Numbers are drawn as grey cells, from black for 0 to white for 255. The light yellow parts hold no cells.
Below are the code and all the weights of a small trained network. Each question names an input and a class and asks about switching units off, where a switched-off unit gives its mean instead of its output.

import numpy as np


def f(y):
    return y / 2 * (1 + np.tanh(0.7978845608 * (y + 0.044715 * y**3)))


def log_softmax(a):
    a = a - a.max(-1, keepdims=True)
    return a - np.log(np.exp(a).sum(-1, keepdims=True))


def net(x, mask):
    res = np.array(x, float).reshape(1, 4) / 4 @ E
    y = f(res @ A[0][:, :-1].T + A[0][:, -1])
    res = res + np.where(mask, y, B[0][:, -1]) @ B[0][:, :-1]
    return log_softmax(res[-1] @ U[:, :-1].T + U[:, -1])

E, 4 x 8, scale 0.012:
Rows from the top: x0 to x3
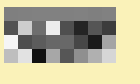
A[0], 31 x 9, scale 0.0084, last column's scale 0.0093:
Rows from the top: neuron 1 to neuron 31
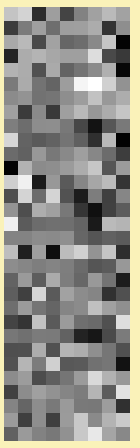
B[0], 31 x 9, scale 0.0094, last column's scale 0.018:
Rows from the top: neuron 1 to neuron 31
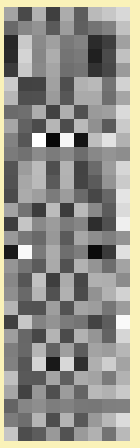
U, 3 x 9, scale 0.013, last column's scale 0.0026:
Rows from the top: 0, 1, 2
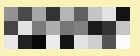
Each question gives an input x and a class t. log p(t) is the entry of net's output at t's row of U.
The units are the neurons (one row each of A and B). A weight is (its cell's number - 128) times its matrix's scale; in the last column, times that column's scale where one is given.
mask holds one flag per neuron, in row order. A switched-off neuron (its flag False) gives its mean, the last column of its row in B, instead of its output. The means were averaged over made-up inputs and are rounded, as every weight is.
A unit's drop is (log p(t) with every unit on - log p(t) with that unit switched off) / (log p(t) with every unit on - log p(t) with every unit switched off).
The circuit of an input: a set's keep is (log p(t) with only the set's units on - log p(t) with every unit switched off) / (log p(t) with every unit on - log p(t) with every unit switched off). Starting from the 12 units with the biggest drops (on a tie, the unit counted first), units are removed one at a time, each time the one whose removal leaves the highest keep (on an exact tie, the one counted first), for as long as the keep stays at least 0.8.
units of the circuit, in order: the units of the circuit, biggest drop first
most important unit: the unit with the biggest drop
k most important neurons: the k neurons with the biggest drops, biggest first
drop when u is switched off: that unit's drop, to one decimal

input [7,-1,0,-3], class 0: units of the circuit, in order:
(neuron 16)
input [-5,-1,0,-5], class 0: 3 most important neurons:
(neuron 16; neuron 4; neuron 21)
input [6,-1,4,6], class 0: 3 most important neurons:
(neuron 1; neuron 18; neuron 10)
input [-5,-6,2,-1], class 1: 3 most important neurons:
(neuron 18; neuron 1; neuron 28)
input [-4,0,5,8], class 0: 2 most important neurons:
(neuron 1; neuron 10)
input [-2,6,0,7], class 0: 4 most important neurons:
(neuron 1; neuron 26; neuron 18; neuron 23)
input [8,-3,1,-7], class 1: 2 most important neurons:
(neuron 18; neuron 23)
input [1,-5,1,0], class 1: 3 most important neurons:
(neuron 18; neuron 1; neuron 28)
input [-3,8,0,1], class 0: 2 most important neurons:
(neuron 26; neuron 18)
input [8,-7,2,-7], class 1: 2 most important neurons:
(neuron 18; neuron 23)
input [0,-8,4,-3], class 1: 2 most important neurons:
(neuron 18; neuron 16)
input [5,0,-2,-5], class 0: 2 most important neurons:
(neuron 18; neuron 16)
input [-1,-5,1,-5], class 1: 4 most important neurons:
(neuron 18; neuron 23; neuron 1; neuron 10)
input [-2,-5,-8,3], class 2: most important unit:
neuron 6
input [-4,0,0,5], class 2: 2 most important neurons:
(neuron 10; neuron 12)
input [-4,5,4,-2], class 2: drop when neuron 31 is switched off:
0.0
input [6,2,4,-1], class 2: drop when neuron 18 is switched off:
0.1
